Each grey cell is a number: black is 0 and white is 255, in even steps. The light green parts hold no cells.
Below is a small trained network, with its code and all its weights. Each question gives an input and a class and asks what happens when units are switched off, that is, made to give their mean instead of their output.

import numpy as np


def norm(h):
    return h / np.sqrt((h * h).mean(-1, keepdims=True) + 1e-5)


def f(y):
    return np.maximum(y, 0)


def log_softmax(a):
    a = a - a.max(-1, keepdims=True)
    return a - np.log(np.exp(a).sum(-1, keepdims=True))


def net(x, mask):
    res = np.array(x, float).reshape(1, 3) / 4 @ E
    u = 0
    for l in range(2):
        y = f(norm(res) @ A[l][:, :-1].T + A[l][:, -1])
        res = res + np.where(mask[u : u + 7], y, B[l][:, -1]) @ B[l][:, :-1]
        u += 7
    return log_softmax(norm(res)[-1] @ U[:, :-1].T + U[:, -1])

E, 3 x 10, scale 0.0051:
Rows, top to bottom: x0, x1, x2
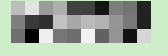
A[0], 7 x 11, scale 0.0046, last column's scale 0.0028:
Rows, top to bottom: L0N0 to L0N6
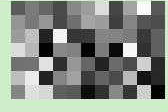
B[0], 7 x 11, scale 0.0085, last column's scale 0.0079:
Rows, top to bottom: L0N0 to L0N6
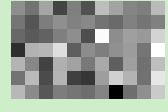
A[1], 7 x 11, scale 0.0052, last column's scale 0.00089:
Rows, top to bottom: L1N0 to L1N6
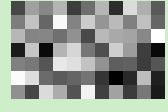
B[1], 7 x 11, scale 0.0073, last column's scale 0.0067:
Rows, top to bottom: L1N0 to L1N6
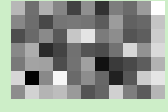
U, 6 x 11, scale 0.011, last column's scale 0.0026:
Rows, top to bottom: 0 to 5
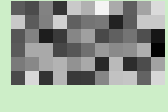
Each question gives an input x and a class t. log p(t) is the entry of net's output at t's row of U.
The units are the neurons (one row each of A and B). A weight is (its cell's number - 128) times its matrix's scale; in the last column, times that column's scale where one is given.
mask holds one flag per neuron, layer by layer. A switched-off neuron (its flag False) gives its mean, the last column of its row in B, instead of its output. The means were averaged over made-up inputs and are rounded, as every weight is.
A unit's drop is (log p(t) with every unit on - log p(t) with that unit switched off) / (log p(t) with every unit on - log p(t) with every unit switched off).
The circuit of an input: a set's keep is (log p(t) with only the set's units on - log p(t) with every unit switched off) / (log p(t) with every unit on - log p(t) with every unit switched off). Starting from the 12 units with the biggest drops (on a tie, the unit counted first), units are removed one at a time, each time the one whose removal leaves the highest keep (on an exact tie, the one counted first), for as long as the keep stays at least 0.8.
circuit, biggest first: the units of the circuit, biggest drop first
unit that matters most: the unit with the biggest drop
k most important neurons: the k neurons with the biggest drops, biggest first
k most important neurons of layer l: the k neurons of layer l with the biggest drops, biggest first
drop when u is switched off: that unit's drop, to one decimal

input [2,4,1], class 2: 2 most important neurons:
(L0N0, L0N3)
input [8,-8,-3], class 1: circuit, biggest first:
(L0N6)
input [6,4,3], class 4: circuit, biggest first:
(L0N5, L0N6)
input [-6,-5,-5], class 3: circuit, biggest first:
(L0N0, L0N5, L0N2, L1N2)
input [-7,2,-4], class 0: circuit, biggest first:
(L0N0, L0N5)
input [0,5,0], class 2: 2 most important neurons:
(L0N5, L0N3)
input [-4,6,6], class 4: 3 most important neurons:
(L0N2, L1N6, L1N4)
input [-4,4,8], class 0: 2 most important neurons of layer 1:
(L1N0, L1N5)
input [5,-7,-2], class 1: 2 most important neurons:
(L0N6, L1N5)
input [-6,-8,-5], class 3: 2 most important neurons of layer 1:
(L1N5, L1N0)
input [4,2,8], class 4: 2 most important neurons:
(L0N6, L1N6)
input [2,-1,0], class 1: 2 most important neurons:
(L0N6, L1N0)
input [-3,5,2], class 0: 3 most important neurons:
(L0N3, L1N0, L1N5)
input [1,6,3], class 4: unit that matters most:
L0N5
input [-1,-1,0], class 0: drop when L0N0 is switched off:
0.6
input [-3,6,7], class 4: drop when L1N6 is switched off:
0.5
